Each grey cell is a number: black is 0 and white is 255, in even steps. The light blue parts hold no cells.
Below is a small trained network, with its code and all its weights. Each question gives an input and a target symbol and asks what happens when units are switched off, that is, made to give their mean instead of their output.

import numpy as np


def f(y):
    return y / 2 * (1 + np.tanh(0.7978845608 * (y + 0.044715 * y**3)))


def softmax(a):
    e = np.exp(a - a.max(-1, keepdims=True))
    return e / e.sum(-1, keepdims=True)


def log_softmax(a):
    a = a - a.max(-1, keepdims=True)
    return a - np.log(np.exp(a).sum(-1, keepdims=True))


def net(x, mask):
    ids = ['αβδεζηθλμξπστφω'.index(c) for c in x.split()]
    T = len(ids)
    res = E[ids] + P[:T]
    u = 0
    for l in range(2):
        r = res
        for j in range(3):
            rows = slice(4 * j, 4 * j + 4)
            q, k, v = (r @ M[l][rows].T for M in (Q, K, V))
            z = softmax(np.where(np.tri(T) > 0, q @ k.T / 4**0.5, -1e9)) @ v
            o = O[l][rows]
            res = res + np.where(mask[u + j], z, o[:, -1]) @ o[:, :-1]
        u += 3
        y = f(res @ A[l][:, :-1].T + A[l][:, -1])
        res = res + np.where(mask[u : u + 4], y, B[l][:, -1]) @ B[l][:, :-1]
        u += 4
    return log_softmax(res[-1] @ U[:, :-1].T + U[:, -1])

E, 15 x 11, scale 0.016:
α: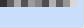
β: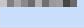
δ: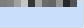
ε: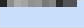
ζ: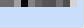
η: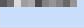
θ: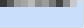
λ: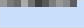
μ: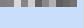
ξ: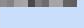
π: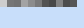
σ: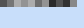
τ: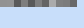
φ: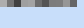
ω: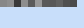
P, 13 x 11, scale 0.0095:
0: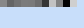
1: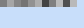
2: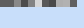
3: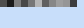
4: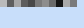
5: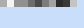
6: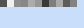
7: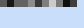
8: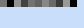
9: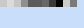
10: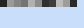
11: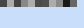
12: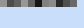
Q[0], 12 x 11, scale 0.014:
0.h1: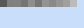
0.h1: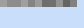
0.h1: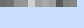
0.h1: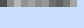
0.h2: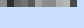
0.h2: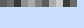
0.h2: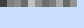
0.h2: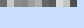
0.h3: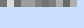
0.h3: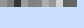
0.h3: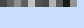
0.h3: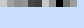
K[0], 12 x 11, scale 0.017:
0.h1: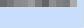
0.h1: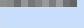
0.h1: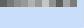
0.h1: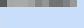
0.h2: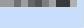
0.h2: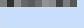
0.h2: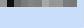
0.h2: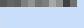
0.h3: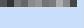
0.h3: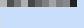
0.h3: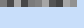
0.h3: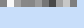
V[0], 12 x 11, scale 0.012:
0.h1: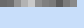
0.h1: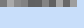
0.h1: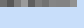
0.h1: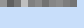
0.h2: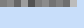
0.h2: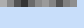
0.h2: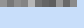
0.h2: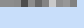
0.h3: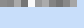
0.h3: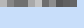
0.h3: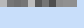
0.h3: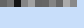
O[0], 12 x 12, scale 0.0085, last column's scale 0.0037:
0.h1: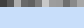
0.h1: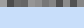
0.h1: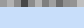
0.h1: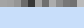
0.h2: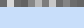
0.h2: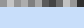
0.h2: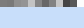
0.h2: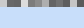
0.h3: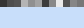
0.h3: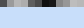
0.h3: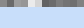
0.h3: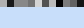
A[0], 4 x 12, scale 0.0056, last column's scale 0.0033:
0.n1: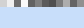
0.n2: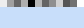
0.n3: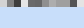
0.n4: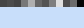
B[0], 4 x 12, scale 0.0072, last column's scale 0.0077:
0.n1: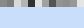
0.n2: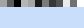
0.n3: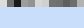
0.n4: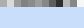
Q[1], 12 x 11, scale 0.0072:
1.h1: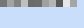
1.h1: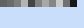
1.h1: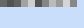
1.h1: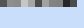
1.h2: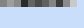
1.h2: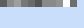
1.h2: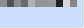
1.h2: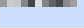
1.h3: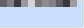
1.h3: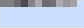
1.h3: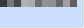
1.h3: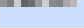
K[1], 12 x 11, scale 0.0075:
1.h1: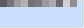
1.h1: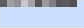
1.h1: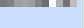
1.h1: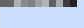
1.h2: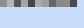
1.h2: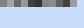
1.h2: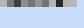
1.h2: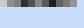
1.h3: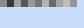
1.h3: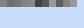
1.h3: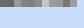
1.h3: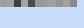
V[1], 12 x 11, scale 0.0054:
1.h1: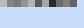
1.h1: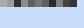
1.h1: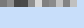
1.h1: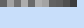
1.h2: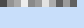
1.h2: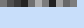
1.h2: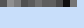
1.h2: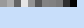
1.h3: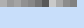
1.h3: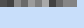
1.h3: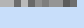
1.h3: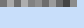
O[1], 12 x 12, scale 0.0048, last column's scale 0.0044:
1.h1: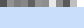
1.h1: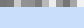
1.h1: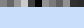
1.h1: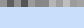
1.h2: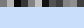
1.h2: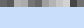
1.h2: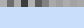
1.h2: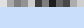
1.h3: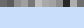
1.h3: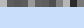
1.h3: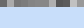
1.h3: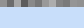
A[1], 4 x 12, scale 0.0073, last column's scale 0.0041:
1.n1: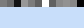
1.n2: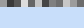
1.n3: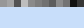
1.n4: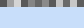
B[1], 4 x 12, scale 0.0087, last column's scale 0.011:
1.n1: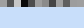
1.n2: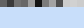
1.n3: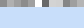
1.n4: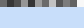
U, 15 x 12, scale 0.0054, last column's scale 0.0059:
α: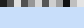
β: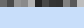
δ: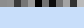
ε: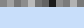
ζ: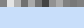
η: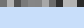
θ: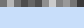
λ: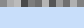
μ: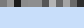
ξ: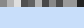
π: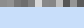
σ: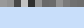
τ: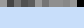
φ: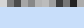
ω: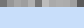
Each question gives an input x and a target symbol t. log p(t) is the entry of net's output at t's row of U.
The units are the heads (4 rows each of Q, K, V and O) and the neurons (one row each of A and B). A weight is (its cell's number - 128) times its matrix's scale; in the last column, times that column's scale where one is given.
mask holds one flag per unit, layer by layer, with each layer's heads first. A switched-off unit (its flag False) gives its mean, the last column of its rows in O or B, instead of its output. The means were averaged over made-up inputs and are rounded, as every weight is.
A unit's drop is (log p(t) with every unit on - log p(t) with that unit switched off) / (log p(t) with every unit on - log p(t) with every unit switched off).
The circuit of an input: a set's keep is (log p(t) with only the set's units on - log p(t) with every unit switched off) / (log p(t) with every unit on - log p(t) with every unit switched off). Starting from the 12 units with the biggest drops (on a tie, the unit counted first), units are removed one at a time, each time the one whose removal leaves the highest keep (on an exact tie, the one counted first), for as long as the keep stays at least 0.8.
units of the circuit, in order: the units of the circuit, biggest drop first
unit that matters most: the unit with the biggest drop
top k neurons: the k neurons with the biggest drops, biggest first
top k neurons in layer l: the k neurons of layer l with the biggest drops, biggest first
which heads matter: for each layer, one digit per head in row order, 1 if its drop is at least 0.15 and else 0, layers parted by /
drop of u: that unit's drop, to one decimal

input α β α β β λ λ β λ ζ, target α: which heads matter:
000 / 100
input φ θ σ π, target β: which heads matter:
001 / 000
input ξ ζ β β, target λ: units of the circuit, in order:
0.h3, 1.n1, 0.n2, 1.n4
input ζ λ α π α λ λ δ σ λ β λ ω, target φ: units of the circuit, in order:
0.h3
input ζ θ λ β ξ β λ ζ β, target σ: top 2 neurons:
1.n4, 0.n1
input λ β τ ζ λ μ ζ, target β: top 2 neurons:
0.n1, 1.n3
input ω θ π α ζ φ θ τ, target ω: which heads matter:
010 / 010
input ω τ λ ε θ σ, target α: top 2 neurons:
0.n2, 1.n2
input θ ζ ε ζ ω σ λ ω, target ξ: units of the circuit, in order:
0.h2, 0.h3, 0.n2
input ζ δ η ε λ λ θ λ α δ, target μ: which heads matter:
111 / 010
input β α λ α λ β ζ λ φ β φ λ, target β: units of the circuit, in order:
0.h3, 1.n2
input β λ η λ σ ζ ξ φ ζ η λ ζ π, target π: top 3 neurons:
1.n3, 1.n1, 0.n3
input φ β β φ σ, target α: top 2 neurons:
0.n2, 1.n4
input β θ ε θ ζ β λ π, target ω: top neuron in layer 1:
1.n2
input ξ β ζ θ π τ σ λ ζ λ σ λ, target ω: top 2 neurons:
0.n1, 1.n2
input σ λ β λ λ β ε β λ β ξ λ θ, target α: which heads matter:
100 / 000
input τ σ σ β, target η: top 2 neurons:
0.n2, 1.n2
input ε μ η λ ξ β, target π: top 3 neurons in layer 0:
0.n2, 0.n3, 0.n1
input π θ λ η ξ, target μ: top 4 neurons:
1.n3, 0.n2, 1.n2, 0.n4
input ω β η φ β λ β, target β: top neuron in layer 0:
0.n2
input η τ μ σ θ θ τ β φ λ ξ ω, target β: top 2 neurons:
1.n2, 0.n4
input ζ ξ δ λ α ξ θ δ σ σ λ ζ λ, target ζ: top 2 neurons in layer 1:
1.n3, 1.n4
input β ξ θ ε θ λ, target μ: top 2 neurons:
1.n3, 1.n2
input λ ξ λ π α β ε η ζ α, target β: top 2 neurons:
0.n1, 1.n3
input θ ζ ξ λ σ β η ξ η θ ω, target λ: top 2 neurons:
1.n1, 1.n4
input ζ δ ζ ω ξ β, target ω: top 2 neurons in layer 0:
0.n2, 0.n1
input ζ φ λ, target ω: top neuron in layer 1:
1.n2
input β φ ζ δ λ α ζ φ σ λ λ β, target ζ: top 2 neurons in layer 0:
0.n1, 0.n2
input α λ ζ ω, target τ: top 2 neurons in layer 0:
0.n2, 0.n3
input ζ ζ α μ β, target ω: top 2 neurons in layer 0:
0.n1, 0.n2
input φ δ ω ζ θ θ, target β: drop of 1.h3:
0.2
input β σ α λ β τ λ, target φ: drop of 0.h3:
1.0
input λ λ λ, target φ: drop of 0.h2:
0.1
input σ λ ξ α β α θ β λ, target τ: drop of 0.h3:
0.3
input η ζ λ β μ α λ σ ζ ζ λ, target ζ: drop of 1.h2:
0.0
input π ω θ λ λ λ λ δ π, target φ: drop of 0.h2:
0.1
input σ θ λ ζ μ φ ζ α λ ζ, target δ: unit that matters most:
0.h1
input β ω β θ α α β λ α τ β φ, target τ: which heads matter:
011 / 000
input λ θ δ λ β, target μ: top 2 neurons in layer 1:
1.n3, 1.n2
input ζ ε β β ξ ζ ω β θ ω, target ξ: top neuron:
0.n1
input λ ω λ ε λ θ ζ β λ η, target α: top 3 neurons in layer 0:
0.n2, 0.n3, 0.n4
